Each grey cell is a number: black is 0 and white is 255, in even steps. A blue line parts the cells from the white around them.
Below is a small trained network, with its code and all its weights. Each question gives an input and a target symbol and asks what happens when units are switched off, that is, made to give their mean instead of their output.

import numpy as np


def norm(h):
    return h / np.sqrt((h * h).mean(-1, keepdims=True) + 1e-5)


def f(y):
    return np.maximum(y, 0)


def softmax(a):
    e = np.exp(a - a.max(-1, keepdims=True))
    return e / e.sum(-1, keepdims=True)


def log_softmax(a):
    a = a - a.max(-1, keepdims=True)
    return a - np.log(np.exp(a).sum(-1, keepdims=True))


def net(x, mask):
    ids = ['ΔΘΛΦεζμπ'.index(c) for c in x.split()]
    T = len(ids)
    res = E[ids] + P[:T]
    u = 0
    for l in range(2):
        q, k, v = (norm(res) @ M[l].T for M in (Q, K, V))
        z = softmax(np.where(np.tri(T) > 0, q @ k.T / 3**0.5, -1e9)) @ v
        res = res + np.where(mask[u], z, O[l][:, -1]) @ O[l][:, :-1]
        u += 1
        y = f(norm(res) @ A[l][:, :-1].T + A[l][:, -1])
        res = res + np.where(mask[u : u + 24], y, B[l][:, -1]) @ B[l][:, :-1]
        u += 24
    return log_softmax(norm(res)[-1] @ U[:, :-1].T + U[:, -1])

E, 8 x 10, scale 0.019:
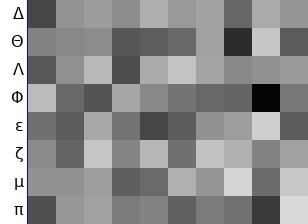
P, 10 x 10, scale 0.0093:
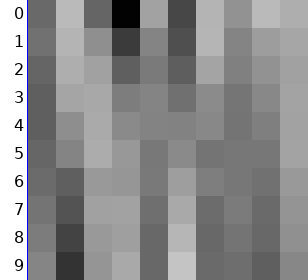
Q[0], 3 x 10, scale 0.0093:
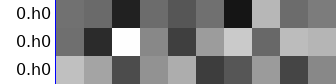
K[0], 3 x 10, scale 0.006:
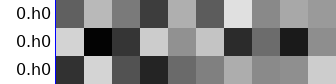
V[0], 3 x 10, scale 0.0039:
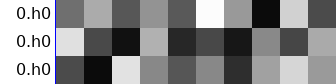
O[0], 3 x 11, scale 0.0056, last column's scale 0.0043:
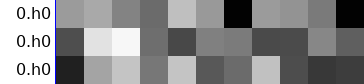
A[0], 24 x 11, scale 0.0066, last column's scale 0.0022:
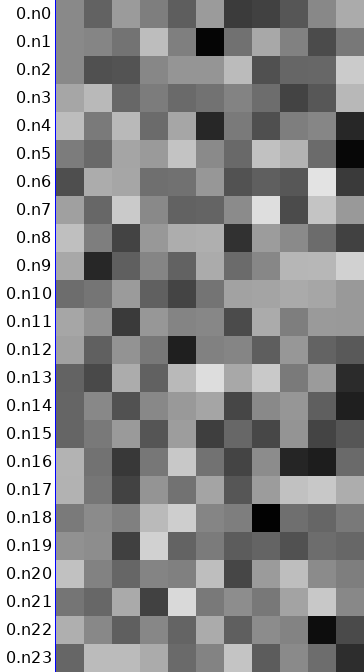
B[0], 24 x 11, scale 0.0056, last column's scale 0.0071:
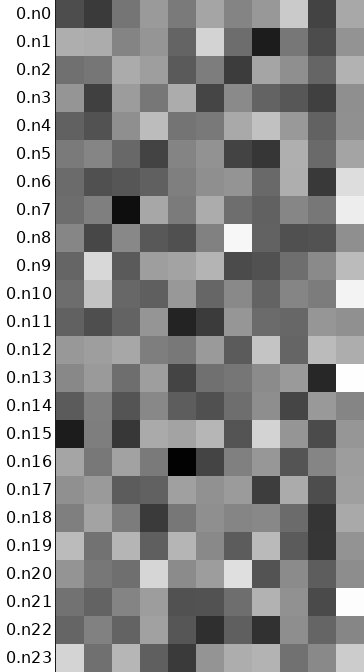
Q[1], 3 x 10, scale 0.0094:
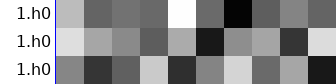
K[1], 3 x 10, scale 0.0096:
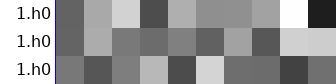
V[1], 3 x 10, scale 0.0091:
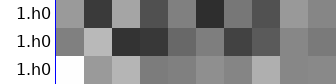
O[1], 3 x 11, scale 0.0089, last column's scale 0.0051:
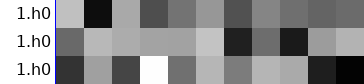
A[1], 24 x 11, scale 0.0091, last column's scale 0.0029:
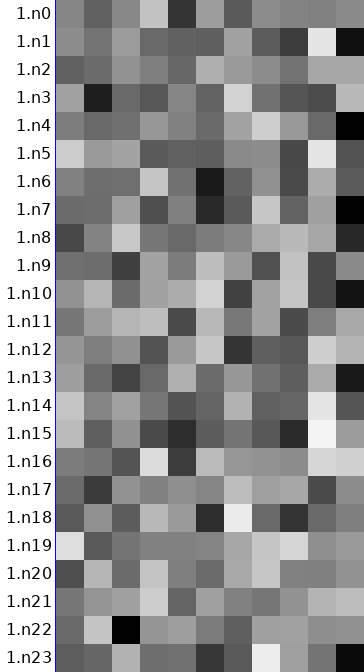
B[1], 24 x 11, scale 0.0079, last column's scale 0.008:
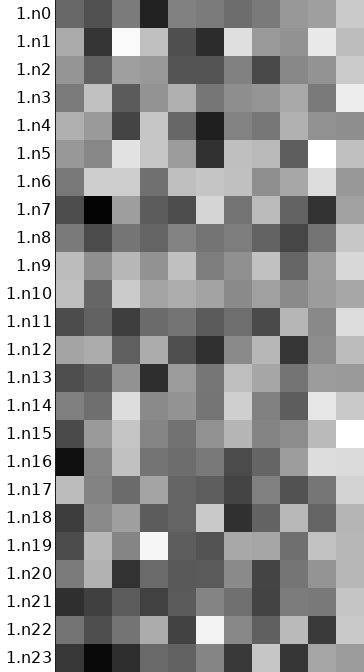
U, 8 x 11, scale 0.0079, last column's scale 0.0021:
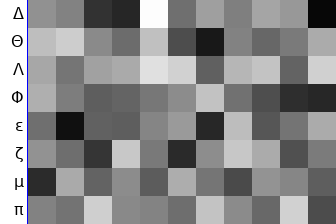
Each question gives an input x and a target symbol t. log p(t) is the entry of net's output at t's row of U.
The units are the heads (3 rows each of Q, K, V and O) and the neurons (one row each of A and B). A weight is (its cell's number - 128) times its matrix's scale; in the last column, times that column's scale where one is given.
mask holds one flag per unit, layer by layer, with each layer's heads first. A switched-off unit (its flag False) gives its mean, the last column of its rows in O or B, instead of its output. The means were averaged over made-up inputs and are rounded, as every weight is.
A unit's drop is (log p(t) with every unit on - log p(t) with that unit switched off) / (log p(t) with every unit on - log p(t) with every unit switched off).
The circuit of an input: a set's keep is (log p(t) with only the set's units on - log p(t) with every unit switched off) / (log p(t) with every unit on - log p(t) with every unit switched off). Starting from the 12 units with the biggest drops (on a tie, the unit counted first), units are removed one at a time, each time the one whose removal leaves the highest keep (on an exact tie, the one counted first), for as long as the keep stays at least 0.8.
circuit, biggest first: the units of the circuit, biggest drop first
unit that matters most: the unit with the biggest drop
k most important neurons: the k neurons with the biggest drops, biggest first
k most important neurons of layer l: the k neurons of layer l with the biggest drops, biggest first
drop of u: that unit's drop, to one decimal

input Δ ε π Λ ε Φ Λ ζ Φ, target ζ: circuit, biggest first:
[1.h0, 0.h0, 1.n3]
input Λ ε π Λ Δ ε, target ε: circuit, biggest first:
[0.h0, 1.n23]
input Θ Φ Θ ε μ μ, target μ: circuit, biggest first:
[1.h0, 1.n11]
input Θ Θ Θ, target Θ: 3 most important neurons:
[0.n13, 0.n23, 1.n12]
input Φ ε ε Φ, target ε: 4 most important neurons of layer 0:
[0.n19, 0.n16, 0.n10, 0.n2]
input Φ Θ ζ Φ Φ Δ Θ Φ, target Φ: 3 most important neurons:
[0.n19, 0.n8, 1.n16]
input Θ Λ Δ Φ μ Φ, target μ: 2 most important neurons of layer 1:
[1.n6, 1.n18]
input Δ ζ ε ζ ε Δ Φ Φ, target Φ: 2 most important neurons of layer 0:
[0.n8, 0.n19]
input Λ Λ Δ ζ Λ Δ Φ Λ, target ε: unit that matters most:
1.h0
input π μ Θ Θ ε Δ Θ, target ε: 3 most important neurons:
[0.n15, 0.n7, 1.n7]
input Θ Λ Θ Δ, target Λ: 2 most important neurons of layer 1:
[1.n22, 1.n10]
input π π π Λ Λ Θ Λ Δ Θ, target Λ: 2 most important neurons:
[0.n15, 0.n13]
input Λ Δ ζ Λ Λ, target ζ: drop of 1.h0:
0.4
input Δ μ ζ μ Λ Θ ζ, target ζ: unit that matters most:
0.n10
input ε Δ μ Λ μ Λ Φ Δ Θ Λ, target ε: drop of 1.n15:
0.3
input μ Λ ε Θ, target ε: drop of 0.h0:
1.0
